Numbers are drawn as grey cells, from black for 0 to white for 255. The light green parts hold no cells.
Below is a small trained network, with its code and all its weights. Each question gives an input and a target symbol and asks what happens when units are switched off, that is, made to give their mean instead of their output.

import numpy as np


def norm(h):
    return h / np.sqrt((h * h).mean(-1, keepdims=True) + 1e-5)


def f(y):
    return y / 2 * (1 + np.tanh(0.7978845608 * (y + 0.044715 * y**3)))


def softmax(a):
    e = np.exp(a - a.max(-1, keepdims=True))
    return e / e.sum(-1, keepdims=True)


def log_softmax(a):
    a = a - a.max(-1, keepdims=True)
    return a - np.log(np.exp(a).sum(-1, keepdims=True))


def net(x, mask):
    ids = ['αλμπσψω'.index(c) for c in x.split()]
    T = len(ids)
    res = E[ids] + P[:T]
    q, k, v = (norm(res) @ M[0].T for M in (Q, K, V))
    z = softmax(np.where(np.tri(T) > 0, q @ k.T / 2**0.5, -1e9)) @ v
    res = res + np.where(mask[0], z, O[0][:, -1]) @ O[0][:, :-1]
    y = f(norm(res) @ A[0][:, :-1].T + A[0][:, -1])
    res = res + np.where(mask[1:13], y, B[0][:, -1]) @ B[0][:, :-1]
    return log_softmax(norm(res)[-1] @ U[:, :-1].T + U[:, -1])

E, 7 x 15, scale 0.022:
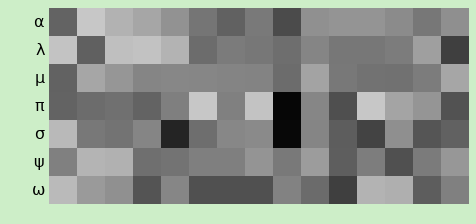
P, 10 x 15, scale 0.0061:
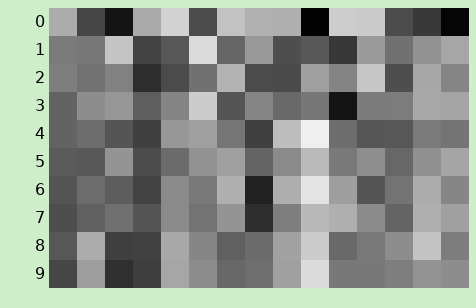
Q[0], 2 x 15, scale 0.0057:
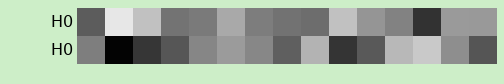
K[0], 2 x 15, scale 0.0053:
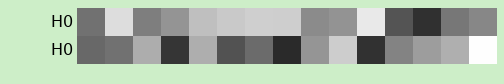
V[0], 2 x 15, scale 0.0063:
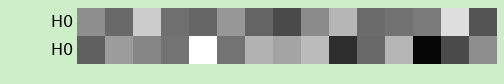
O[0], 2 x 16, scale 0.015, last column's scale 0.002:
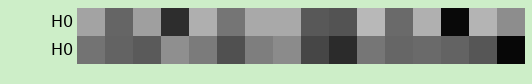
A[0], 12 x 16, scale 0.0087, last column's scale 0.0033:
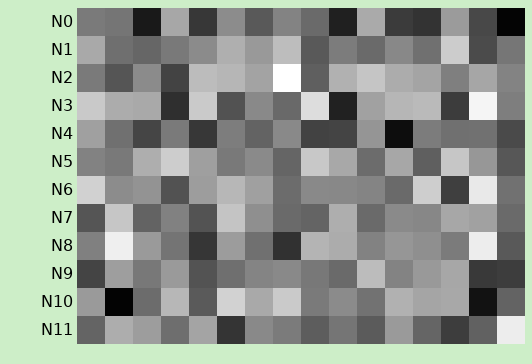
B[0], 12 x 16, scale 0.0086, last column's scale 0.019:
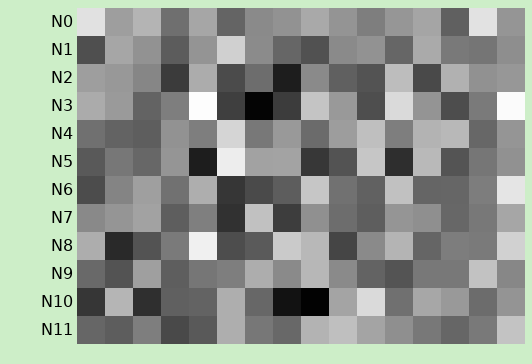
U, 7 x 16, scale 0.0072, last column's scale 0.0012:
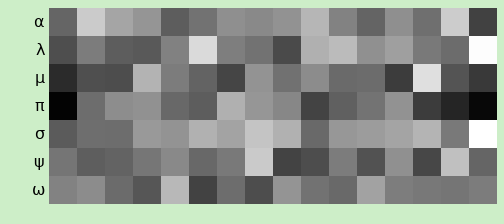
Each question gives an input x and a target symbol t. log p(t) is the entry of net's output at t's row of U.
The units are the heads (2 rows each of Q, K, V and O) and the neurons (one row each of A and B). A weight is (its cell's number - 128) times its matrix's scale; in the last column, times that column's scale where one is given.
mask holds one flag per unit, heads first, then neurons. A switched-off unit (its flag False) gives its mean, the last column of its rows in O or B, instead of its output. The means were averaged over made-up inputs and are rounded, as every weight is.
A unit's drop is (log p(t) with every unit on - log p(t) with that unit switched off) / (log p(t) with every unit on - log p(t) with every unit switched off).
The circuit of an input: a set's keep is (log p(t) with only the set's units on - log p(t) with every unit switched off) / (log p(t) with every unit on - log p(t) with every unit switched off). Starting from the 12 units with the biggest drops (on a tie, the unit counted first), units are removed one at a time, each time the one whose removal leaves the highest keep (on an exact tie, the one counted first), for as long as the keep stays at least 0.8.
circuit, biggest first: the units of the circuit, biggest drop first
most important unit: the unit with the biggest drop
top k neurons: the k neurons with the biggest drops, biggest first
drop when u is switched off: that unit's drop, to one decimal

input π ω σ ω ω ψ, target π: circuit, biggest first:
[H0; N3; N5; N7]
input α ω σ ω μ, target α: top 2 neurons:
[N0; N3]
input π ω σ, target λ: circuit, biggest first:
[N3; N4]
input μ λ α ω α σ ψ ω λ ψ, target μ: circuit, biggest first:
[H0]
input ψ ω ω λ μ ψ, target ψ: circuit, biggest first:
[N0; H0; N3; N6]
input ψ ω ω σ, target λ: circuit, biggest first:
[N4; N3]
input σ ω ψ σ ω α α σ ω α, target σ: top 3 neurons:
[N8; N3; N5]
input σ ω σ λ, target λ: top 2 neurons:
[N5; N3]
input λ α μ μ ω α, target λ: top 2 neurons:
[N6; N3]
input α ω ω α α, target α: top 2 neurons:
[N0; N3]
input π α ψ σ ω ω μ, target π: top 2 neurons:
[N3; N5]
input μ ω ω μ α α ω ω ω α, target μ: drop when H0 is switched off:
1.1
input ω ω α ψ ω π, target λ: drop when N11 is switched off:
0.0
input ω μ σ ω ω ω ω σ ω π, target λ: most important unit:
N10
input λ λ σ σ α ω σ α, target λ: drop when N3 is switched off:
0.3
